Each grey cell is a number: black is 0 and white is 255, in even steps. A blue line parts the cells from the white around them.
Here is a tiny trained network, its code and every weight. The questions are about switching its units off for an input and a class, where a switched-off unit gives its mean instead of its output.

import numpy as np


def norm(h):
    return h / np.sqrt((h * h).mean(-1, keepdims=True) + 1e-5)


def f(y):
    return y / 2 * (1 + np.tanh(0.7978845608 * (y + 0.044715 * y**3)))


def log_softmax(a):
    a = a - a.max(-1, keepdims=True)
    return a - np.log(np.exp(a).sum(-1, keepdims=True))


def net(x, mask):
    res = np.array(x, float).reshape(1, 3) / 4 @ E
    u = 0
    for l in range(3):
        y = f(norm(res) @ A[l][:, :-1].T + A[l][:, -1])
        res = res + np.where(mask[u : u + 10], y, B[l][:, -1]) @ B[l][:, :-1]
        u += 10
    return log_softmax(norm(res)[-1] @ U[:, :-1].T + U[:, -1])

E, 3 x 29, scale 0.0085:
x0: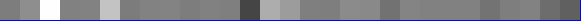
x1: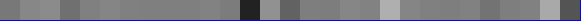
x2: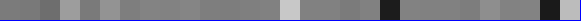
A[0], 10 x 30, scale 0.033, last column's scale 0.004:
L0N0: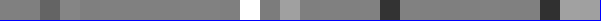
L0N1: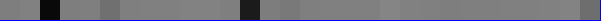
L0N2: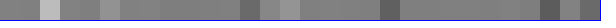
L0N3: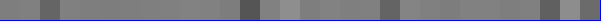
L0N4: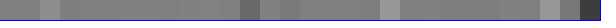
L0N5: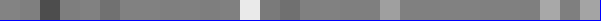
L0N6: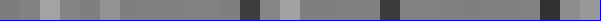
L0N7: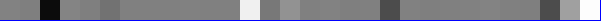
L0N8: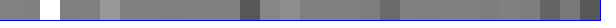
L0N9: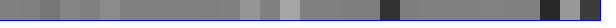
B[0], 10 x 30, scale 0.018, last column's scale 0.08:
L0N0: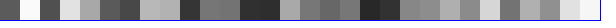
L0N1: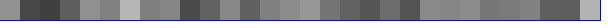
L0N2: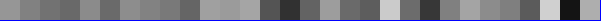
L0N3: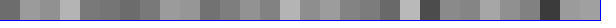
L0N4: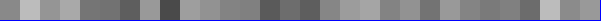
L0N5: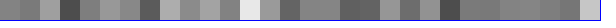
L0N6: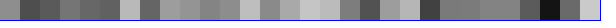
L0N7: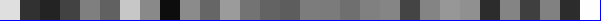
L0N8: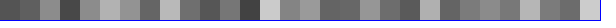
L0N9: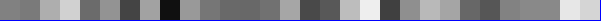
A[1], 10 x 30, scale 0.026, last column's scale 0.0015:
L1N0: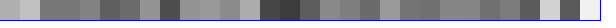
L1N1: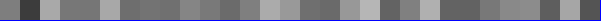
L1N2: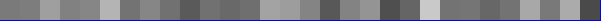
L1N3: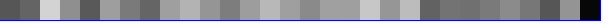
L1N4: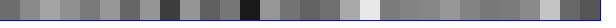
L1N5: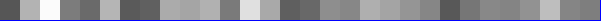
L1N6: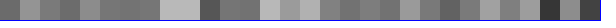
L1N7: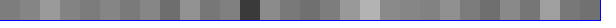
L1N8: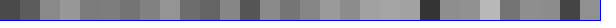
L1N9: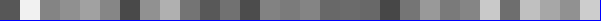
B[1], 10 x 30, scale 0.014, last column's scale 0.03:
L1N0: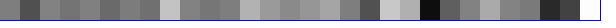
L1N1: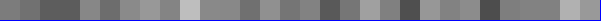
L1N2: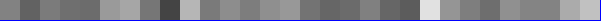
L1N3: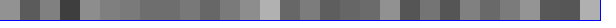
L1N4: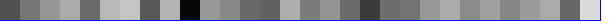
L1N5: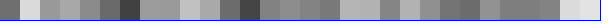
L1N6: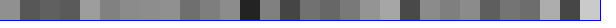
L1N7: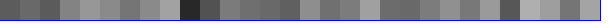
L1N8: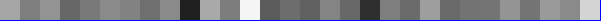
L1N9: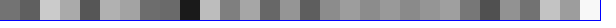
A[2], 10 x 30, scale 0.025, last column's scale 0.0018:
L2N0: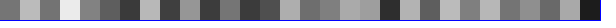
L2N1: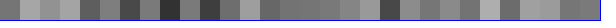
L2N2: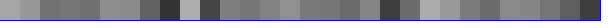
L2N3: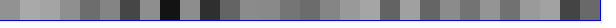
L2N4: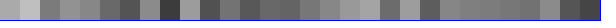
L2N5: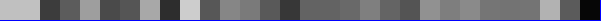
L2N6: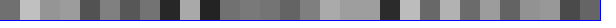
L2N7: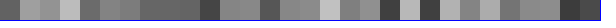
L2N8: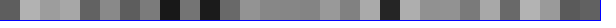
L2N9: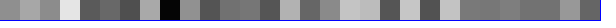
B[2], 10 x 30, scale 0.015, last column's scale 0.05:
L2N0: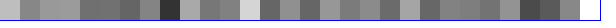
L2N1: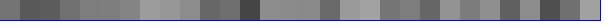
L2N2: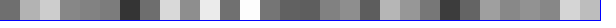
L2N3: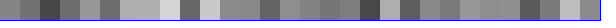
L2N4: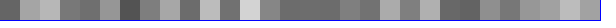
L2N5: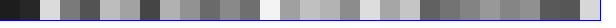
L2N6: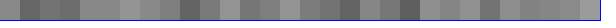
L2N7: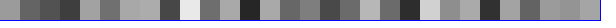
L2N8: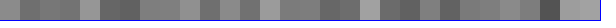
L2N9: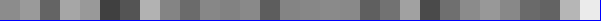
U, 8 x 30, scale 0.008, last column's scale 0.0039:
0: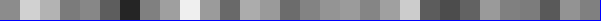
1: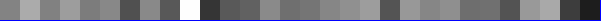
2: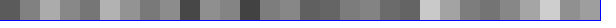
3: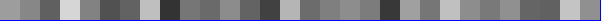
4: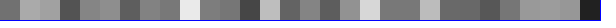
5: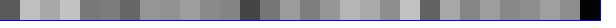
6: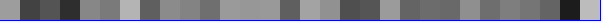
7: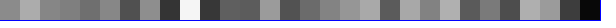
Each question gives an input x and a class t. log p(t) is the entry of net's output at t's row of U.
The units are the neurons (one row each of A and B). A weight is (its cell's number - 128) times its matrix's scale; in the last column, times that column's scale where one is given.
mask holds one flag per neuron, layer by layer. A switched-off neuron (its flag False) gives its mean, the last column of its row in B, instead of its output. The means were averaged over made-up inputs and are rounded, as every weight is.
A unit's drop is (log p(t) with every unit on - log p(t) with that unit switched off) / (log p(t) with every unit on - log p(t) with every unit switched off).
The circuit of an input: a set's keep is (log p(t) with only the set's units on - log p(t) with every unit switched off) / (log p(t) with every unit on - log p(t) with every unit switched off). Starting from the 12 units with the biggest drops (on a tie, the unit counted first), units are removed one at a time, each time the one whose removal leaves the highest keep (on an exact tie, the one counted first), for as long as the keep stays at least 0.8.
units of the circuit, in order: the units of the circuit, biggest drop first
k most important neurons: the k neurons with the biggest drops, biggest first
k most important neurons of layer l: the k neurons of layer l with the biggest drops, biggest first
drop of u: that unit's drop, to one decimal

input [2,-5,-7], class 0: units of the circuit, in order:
L0N7, L0N0
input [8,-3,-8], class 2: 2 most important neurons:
L0N6, L0N7
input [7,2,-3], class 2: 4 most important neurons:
L0N8, L0N7, L0N6, L0N1
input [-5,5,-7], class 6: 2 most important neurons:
L0N1, L0N0
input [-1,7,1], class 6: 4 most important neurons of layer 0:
L0N0, L0N9, L0N1, L0N8
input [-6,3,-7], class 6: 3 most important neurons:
L0N1, L0N9, L0N0
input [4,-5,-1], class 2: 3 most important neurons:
L0N8, L0N7, L1N9
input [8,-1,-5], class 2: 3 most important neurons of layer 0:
L0N8, L0N7, L0N6
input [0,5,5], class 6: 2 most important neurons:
L0N0, L0N6
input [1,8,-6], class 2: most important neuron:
L0N5
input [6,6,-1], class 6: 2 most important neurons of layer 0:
L0N0, L0N9
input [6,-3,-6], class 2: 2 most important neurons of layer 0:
L0N6, L0N7
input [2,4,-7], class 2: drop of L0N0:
0.2
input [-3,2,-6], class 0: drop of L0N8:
0.5
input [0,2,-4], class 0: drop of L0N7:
0.8
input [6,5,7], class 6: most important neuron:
L0N6
